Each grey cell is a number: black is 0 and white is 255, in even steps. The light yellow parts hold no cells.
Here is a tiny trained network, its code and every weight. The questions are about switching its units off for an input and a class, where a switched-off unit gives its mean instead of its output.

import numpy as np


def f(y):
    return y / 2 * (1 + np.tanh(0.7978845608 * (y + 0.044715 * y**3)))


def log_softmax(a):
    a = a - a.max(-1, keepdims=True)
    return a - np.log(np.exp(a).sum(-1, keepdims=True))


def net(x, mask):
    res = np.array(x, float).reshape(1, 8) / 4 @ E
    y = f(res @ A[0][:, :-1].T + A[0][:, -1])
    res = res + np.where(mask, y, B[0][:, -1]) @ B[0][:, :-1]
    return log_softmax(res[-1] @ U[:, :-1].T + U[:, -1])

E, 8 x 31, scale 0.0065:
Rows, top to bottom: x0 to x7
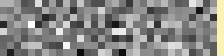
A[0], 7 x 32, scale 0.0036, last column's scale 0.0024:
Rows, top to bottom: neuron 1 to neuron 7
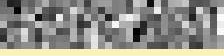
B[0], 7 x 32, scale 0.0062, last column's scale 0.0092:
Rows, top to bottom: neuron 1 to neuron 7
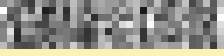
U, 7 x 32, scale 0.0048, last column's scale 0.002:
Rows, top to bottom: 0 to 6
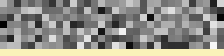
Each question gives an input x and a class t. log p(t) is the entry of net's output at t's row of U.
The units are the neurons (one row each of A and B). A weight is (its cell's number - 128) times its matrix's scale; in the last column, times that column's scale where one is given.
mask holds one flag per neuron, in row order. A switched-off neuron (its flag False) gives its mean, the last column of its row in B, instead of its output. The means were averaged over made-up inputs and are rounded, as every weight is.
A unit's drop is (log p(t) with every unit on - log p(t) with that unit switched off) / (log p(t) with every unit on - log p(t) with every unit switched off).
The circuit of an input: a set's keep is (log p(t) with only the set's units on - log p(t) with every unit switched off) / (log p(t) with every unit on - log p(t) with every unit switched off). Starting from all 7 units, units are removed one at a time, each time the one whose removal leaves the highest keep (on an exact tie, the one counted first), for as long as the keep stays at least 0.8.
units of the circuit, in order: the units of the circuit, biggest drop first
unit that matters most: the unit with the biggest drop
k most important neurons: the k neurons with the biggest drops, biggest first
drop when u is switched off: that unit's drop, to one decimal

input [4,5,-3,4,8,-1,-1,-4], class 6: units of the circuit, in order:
neuron 4; neuron 3
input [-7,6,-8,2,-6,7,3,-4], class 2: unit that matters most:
neuron 1
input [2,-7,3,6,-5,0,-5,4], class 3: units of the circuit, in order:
neuron 2; neuron 7
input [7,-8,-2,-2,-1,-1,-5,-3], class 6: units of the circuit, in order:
neuron 3; neuron 4
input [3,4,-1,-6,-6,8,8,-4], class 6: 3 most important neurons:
neuron 4; neuron 3; neuron 7
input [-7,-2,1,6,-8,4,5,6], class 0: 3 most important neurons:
neuron 3; neuron 6; neuron 7
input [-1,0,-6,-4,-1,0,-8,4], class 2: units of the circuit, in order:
neuron 2; neuron 3
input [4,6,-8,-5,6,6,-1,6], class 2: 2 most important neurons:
neuron 2; neuron 3
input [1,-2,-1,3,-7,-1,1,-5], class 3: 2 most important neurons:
neuron 3; neuron 2
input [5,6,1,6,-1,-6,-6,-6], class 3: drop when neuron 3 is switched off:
0.2
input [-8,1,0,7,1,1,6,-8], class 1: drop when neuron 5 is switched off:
0.0
